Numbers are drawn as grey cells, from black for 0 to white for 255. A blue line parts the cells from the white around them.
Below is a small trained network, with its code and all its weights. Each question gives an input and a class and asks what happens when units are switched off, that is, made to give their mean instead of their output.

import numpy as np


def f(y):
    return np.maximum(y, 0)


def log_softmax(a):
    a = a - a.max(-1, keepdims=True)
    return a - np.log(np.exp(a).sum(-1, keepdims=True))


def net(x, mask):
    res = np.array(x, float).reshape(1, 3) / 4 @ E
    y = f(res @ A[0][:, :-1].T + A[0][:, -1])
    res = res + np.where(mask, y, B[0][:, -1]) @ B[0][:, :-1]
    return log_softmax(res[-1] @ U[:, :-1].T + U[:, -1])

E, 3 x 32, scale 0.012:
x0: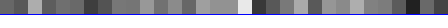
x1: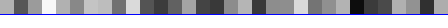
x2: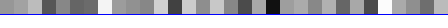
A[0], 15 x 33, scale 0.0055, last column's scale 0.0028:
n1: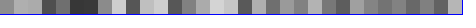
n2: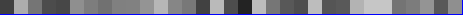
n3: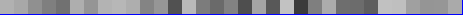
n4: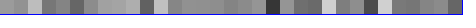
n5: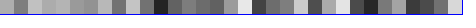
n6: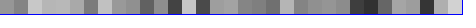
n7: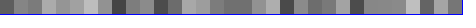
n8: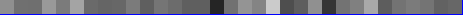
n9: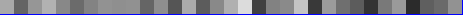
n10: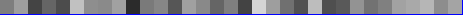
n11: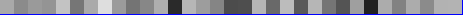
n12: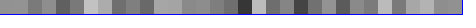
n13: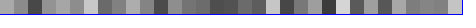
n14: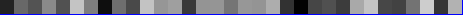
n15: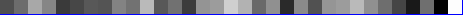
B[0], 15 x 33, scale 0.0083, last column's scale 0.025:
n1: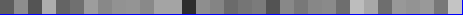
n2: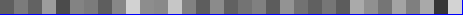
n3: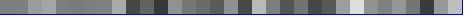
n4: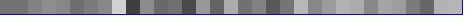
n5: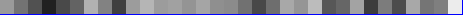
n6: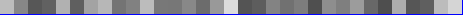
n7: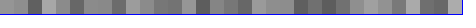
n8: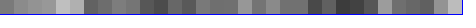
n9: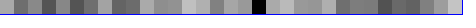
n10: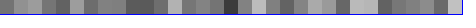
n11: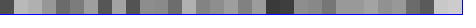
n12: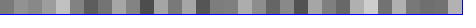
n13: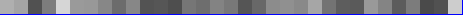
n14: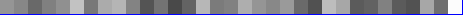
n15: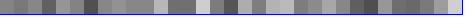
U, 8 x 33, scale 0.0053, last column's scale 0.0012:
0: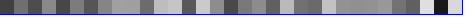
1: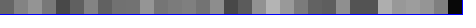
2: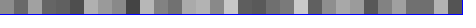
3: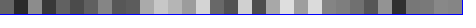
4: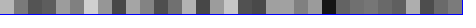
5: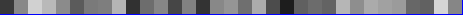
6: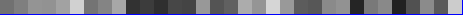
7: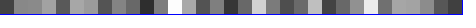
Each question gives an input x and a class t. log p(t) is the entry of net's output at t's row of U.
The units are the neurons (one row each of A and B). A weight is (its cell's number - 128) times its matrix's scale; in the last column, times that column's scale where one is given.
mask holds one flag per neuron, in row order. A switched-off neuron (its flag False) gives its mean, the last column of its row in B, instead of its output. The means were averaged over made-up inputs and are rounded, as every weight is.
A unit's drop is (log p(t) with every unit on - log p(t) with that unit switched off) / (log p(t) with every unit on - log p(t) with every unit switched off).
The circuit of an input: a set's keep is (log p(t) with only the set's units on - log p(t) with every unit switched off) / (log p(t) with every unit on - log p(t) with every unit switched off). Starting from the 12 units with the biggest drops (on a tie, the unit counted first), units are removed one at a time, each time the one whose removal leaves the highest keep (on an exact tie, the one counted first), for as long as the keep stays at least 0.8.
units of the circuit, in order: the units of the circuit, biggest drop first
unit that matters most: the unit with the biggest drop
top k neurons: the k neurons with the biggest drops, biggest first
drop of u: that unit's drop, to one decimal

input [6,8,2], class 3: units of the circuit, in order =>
(n5)
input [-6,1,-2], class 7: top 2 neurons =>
(n5 n14)
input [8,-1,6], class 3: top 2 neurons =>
(n15 n6)
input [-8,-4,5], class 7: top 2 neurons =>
(n2 n10)
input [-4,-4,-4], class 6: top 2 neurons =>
(n14 n5)
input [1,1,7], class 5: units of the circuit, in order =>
(n11 n3)
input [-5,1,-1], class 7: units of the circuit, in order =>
(n5 n14)
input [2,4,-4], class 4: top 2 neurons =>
(n13 n14)
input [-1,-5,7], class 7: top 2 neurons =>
(n2 n1)
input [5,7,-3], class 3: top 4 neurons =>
(n9 n5 n15 n3)
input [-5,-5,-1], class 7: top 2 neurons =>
(n10 n15)
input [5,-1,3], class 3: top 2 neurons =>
(n14 n2)
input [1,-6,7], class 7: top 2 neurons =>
(n2 n1)
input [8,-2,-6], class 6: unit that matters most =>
n14
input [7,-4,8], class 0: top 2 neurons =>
(n1 n2)
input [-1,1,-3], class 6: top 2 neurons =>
(n5 n6)
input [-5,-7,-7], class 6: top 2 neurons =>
(n14 n8)
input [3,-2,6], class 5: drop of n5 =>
0.1
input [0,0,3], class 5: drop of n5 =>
0.3
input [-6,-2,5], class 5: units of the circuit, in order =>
(n11)
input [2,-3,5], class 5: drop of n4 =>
0.2
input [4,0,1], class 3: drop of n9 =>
0.0
